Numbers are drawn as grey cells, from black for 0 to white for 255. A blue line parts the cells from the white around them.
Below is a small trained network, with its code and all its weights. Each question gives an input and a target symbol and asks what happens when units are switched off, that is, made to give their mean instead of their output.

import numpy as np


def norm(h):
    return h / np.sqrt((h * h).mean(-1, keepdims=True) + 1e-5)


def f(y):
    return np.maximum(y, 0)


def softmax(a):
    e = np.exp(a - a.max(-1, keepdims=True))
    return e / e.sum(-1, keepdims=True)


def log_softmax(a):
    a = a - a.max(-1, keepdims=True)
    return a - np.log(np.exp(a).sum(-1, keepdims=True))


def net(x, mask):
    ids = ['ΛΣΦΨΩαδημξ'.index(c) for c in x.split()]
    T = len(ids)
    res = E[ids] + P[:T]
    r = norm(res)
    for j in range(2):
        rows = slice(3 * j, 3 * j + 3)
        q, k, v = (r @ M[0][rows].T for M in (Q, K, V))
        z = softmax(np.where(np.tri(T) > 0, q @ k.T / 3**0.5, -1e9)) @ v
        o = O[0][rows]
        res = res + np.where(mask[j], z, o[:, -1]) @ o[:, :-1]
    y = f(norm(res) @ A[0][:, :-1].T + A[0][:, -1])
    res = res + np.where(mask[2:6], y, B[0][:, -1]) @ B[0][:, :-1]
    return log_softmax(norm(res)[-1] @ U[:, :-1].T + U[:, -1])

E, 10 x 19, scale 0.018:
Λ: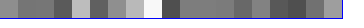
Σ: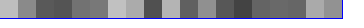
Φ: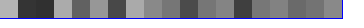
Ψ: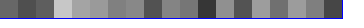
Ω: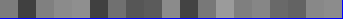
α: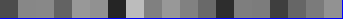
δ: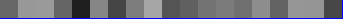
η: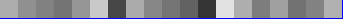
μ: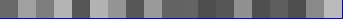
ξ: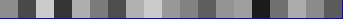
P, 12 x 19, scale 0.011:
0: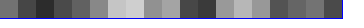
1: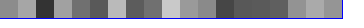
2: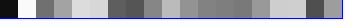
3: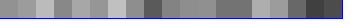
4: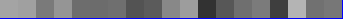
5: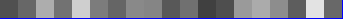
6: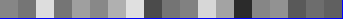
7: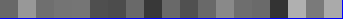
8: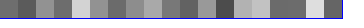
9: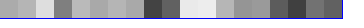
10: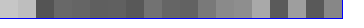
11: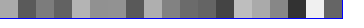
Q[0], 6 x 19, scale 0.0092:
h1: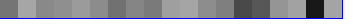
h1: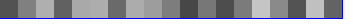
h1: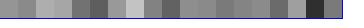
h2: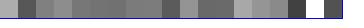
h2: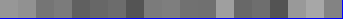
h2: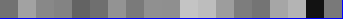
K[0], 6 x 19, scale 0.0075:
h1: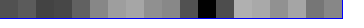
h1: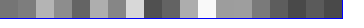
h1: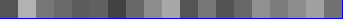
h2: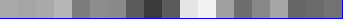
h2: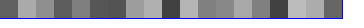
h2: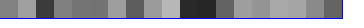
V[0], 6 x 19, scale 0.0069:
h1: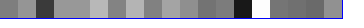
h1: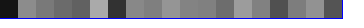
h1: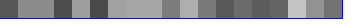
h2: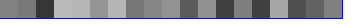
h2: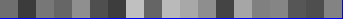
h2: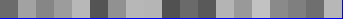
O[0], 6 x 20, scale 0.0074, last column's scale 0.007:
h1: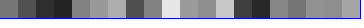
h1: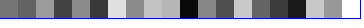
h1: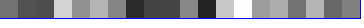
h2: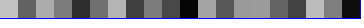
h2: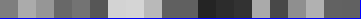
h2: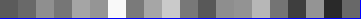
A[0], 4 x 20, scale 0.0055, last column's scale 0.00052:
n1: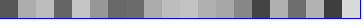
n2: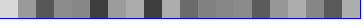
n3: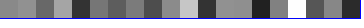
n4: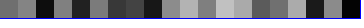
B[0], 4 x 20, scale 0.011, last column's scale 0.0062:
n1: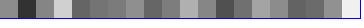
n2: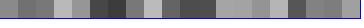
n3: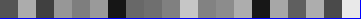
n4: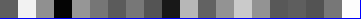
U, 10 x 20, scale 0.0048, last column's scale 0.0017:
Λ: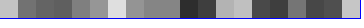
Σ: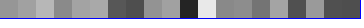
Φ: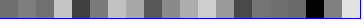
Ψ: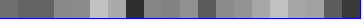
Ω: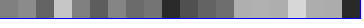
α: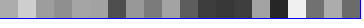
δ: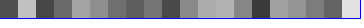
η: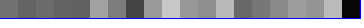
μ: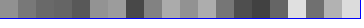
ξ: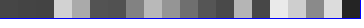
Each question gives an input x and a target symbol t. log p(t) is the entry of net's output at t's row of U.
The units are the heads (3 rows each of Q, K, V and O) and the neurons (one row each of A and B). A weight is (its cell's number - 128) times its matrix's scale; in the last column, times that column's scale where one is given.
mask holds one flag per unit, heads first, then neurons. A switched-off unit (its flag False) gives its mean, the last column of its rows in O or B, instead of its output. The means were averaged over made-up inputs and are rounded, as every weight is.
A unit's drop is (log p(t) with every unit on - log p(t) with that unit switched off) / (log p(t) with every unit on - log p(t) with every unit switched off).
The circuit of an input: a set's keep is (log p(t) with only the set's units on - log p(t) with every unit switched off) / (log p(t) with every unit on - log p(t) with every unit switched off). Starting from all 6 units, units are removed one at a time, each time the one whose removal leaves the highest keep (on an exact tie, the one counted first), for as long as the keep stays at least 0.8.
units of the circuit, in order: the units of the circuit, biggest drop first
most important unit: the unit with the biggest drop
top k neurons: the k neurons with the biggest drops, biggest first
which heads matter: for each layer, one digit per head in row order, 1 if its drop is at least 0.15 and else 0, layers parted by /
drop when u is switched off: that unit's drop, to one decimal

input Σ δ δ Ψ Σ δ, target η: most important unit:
h1
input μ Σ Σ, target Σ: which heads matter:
01
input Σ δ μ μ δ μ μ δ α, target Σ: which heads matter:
01
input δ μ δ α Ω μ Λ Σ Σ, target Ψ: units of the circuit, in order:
h1; h2
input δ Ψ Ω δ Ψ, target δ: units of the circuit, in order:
n4; h2
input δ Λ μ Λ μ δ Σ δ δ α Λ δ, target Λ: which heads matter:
11
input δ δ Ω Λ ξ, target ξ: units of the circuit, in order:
n4; n1
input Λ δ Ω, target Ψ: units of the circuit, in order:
h2; h1
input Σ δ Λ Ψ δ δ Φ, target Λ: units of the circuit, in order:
h1; n3
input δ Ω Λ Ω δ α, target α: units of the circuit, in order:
h1; h2
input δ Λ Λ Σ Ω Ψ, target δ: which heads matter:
10
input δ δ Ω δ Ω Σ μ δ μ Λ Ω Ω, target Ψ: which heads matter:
11
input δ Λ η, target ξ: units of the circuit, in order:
h1; n4; n1
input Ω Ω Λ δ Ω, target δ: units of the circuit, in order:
n4; n3; h1
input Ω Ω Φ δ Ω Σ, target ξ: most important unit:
h2
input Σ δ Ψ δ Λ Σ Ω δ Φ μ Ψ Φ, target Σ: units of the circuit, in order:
h2; h1
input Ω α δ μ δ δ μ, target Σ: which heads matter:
01
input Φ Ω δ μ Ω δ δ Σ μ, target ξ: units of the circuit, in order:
h2; n4; h1
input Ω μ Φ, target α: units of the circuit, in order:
h2; h1
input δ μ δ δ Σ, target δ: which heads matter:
01
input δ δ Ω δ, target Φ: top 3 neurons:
n1; n3; n4
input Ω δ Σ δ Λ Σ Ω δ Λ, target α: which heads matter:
11
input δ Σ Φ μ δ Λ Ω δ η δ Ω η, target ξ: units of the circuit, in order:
h2; h1; n4
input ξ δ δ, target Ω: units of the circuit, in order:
h1
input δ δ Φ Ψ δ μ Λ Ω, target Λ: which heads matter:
01
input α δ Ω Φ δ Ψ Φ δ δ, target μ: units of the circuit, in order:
h1; h2
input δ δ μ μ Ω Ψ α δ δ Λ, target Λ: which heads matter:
10
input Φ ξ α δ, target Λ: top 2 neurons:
n3; n1
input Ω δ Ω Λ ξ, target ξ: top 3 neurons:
n4; n1; n2
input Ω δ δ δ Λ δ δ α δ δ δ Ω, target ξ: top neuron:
n4
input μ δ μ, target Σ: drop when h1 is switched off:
0.1
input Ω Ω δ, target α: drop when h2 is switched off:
0.7
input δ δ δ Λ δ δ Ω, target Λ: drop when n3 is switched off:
0.2
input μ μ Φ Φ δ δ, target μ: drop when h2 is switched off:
0.2
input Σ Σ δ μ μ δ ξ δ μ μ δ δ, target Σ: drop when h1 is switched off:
0.2
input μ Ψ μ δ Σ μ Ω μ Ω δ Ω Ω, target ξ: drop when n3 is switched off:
0.0
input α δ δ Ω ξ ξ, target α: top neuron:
n3
